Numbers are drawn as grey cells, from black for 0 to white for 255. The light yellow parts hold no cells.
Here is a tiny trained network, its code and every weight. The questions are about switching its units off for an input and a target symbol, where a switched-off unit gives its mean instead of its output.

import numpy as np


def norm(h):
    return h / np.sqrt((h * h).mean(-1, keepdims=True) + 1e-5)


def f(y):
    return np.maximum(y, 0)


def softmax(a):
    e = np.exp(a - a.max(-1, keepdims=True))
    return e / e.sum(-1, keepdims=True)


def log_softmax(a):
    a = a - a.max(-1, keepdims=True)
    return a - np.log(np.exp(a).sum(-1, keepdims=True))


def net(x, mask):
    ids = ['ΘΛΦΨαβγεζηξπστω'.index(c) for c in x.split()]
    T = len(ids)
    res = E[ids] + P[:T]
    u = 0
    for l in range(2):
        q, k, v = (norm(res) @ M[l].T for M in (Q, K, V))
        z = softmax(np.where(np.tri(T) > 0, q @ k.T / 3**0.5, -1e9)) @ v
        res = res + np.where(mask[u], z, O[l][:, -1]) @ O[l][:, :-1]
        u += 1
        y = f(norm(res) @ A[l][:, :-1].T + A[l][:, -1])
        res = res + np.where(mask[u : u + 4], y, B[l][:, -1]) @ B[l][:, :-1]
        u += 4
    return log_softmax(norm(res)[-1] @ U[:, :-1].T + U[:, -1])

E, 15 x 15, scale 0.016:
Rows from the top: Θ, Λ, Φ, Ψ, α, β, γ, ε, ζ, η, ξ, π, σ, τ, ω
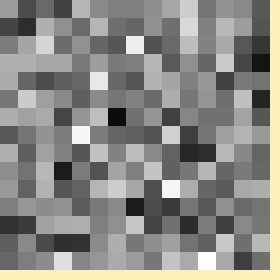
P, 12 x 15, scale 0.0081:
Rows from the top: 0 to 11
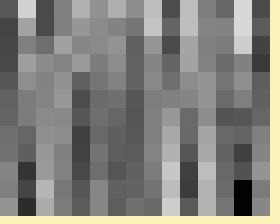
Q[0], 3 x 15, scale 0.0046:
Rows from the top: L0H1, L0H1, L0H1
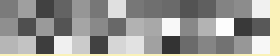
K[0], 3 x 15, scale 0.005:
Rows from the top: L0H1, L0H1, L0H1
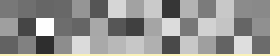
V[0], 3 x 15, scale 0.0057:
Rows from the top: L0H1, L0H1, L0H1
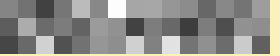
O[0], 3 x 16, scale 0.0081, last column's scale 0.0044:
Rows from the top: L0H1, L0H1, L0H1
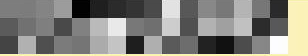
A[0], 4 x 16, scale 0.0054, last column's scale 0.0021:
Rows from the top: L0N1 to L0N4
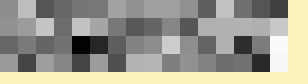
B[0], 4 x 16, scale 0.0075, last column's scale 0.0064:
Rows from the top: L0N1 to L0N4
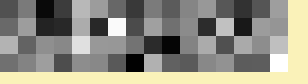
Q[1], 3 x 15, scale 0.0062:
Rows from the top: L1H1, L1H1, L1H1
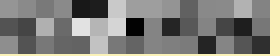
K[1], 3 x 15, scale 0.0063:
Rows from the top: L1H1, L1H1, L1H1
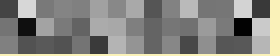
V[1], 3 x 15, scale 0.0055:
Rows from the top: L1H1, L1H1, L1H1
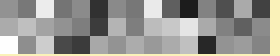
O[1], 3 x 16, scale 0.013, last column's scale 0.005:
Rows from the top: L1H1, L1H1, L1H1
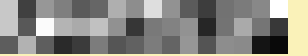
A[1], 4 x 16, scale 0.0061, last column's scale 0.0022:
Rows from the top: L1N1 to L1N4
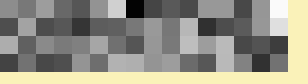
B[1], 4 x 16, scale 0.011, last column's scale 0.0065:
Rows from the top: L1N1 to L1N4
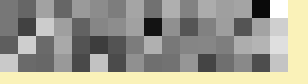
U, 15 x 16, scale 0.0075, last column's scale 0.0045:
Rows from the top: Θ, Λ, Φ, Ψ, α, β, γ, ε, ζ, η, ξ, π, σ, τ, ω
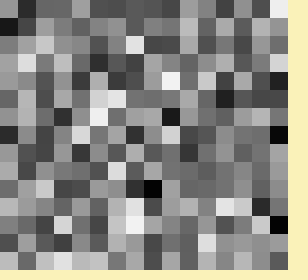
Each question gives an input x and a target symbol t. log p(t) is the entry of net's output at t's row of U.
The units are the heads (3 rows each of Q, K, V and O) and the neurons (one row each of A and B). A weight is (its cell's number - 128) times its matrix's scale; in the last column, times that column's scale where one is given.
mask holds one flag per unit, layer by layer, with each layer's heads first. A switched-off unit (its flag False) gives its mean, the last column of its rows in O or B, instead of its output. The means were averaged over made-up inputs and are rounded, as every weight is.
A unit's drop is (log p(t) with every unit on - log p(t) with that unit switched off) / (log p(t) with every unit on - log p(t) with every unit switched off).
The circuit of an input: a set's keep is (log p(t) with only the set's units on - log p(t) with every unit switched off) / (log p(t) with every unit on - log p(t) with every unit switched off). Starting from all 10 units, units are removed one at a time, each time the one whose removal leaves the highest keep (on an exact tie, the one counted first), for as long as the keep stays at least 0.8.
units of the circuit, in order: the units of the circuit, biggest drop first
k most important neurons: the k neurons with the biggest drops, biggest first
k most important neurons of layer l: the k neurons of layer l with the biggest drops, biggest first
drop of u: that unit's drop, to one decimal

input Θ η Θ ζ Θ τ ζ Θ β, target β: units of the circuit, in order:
[L0H1]
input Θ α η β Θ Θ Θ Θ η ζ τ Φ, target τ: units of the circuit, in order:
[L1H1; L0N3]
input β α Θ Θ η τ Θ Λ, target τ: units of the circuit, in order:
[L1H1; L0N3]
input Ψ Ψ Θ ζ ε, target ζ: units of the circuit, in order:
[L1H1; L1N4]
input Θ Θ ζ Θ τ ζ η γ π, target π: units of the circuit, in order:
[L0H1; L1N1]
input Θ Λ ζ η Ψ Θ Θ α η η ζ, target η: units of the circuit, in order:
[L1H1; L0N4]
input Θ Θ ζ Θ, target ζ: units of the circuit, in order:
[L1H1; L1N2; L1N4]
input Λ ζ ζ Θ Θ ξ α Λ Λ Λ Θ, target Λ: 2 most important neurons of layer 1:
[L1N2; L1N3]
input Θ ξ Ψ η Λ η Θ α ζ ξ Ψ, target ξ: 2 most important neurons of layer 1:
[L1N2; L1N1]
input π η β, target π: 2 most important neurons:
[L0N2; L1N1]
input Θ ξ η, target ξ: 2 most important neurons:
[L1N2; L0N4]
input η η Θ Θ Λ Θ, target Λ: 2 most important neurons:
[L1N2; L0N3]
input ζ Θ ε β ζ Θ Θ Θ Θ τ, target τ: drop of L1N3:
0.0
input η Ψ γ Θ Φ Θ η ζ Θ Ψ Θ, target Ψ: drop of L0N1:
0.0
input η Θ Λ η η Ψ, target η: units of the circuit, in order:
[L1H1]
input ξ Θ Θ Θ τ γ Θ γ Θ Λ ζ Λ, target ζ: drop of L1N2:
0.2
